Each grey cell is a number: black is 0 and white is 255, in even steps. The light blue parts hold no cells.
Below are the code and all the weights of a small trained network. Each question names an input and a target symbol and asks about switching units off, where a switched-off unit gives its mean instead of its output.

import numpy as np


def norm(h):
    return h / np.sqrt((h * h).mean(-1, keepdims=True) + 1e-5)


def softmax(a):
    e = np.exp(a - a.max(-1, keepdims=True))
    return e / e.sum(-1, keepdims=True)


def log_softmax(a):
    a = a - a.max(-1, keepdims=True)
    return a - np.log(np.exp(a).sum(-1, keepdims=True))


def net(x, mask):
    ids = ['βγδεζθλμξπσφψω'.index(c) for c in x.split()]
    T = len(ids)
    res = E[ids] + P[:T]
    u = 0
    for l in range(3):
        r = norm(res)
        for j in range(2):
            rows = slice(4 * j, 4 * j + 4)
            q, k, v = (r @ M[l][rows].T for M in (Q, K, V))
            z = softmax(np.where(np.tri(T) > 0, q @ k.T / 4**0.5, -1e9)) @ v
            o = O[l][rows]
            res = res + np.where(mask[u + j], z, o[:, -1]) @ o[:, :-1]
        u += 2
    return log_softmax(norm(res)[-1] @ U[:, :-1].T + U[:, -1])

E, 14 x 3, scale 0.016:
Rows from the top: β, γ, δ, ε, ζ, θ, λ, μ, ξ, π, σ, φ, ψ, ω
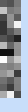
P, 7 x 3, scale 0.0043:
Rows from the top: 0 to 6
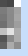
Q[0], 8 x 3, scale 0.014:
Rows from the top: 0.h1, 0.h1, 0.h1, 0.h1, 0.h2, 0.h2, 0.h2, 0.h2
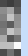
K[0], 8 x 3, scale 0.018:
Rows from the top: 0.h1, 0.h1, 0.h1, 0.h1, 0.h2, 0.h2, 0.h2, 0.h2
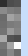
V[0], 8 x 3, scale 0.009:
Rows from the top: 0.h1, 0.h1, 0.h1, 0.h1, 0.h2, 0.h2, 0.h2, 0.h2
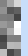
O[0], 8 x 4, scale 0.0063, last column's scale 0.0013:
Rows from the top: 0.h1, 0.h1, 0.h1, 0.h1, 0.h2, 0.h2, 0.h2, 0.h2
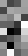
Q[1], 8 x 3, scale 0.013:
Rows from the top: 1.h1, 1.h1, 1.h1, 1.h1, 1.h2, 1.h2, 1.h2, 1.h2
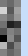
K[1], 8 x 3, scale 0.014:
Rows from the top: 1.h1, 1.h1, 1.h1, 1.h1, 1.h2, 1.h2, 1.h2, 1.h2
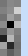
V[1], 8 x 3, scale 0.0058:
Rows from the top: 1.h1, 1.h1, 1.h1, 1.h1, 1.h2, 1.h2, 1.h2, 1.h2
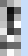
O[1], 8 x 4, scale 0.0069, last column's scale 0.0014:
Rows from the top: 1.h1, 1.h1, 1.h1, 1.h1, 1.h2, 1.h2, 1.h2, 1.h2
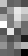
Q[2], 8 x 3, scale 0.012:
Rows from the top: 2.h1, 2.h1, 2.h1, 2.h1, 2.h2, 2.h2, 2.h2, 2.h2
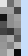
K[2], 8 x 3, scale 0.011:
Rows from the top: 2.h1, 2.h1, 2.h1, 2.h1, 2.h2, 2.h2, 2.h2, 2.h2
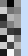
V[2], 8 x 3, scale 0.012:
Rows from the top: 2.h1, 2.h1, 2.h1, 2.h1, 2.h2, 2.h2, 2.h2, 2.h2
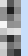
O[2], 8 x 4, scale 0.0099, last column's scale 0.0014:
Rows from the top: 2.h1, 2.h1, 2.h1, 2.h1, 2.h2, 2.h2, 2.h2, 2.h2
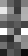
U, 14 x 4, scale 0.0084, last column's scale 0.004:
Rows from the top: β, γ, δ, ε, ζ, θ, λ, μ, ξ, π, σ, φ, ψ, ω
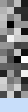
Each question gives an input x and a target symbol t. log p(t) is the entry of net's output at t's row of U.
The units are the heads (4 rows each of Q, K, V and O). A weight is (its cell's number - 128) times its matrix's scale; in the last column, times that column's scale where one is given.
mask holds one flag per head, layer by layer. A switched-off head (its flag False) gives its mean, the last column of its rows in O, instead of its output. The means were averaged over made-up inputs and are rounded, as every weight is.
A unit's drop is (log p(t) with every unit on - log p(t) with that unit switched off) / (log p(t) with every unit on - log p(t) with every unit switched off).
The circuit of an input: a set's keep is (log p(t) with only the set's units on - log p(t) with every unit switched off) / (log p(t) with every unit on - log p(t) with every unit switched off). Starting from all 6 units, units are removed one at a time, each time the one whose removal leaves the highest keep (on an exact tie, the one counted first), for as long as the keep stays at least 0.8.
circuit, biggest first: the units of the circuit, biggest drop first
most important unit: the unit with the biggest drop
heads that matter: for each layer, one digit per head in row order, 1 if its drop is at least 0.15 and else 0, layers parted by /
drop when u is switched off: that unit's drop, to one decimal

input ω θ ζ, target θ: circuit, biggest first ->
(0.h2)
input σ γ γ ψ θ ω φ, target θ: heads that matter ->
01 / 00 / 10
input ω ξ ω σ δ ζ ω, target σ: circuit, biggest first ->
(1.h1, 1.h2, 2.h2)
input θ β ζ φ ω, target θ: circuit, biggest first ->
(2.h2, 1.h1, 2.h1)
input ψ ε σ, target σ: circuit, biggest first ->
(0.h2, 1.h1, 2.h2)
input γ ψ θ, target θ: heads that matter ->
01 / 00 / 00
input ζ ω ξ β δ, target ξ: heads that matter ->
01 / 00 / 01
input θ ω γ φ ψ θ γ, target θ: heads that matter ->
01 / 11 / 11
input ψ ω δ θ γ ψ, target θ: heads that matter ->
01 / 00 / 10
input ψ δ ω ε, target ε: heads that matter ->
01 / 00 / 00
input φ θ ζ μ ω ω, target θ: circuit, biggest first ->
(2.h2, 0.h2, 1.h1, 2.h1)
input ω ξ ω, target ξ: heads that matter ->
11 / 00 / 10
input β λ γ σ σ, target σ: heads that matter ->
01 / 11 / 10
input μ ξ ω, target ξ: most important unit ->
2.h1
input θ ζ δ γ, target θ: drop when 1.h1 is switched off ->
0.3
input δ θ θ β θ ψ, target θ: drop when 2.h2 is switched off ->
0.0
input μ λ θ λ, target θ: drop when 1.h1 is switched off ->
0.1
